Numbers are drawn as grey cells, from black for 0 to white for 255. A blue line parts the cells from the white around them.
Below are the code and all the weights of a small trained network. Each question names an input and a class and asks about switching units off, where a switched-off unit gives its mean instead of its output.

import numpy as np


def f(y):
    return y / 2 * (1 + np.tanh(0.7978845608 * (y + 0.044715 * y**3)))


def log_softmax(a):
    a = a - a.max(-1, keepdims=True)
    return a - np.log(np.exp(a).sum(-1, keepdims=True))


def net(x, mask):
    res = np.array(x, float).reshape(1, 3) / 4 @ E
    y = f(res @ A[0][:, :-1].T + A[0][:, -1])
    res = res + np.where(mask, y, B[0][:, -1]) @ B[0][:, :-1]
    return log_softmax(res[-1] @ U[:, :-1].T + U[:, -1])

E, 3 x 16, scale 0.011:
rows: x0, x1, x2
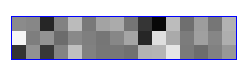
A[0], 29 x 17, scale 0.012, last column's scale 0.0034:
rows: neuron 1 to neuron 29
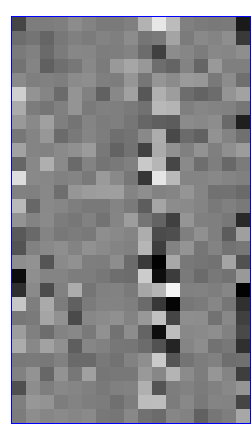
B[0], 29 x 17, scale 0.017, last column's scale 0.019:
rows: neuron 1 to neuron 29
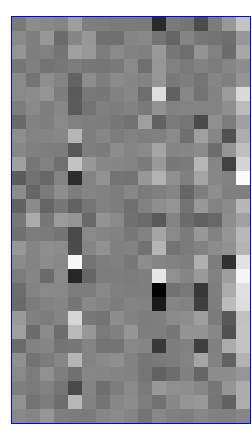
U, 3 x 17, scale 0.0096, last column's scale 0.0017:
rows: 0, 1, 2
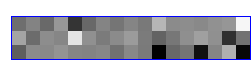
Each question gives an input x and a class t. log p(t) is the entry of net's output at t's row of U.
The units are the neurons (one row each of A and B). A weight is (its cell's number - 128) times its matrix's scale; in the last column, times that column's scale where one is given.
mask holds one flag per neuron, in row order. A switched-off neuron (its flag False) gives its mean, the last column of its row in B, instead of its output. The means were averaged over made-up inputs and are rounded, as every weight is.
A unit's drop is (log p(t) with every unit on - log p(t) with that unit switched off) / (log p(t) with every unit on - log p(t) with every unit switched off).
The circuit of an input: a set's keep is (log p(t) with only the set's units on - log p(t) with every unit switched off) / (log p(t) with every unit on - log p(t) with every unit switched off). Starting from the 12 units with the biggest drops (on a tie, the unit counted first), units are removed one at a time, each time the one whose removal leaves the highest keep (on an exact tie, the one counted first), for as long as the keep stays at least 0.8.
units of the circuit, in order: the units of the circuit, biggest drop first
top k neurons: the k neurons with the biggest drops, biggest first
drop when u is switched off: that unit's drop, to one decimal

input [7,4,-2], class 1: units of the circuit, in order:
(neuron 18)
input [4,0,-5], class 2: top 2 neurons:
(neuron 21; neuron 11)
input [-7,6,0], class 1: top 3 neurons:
(neuron 19; neuron 22; neuron 11)
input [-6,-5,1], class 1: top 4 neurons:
(neuron 11; neuron 12; neuron 22; neuron 28)
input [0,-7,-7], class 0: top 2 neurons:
(neuron 19; neuron 20)
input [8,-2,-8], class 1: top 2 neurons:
(neuron 18; neuron 23)
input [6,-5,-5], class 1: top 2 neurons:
(neuron 18; neuron 23)
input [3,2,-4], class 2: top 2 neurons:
(neuron 11; neuron 21)
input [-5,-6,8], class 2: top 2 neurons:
(neuron 20; neuron 1)
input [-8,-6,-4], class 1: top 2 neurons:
(neuron 11; neuron 22)
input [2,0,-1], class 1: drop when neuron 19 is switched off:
0.1
